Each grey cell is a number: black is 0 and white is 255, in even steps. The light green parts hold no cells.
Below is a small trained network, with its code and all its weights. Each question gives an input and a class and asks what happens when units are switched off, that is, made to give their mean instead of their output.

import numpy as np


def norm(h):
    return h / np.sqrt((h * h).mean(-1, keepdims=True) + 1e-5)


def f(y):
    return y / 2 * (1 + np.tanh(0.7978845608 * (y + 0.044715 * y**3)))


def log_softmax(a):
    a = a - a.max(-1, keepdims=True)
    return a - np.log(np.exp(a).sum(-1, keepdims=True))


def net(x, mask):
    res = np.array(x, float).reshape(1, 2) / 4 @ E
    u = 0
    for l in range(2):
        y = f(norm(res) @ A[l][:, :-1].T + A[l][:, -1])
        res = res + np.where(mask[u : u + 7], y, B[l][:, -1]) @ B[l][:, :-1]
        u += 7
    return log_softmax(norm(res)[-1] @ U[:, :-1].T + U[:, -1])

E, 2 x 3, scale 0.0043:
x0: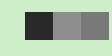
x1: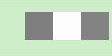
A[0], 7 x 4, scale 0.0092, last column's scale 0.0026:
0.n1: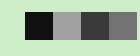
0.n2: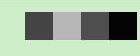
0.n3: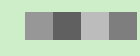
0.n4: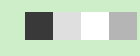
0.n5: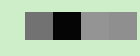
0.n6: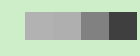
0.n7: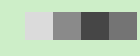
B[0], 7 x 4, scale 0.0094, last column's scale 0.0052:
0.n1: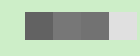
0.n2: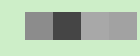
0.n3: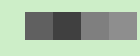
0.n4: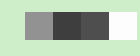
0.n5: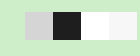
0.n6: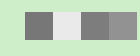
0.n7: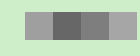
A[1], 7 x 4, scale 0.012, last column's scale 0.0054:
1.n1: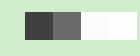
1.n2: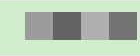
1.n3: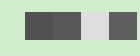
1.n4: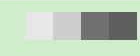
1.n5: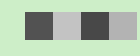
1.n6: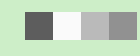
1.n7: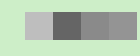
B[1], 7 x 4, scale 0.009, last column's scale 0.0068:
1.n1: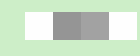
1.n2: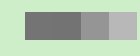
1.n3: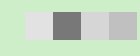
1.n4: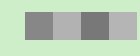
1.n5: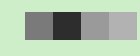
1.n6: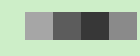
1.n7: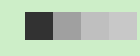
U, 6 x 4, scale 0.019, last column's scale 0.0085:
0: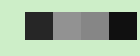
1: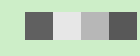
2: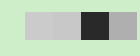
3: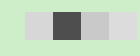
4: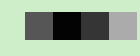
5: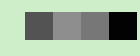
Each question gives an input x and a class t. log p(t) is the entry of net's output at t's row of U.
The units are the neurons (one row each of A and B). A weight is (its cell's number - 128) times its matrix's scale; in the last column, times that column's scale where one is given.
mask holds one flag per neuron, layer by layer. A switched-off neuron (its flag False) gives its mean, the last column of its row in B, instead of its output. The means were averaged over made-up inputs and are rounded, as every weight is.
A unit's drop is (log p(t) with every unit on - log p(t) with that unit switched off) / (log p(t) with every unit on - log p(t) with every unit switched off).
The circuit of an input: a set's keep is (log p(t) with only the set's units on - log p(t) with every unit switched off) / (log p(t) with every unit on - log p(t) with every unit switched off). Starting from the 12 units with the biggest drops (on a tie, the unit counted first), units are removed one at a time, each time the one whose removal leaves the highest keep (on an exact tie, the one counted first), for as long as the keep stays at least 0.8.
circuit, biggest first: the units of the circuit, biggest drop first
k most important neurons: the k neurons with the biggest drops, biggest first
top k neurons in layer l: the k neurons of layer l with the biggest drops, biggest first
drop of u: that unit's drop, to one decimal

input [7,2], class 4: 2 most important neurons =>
0.n5; 0.n4
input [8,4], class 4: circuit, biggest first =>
0.n5; 0.n4
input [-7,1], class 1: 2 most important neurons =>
0.n7; 0.n5
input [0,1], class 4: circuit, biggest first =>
0.n5; 1.n1
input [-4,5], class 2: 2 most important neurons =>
0.n5; 0.n6
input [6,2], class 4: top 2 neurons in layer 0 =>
0.n5; 0.n4
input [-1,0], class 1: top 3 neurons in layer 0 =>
0.n7; 0.n5; 0.n4
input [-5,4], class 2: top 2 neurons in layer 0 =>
0.n5; 0.n6
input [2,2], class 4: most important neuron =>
0.n5
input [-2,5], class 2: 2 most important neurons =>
0.n5; 1.n4
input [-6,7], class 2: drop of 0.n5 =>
0.2
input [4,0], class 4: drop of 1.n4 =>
0.0
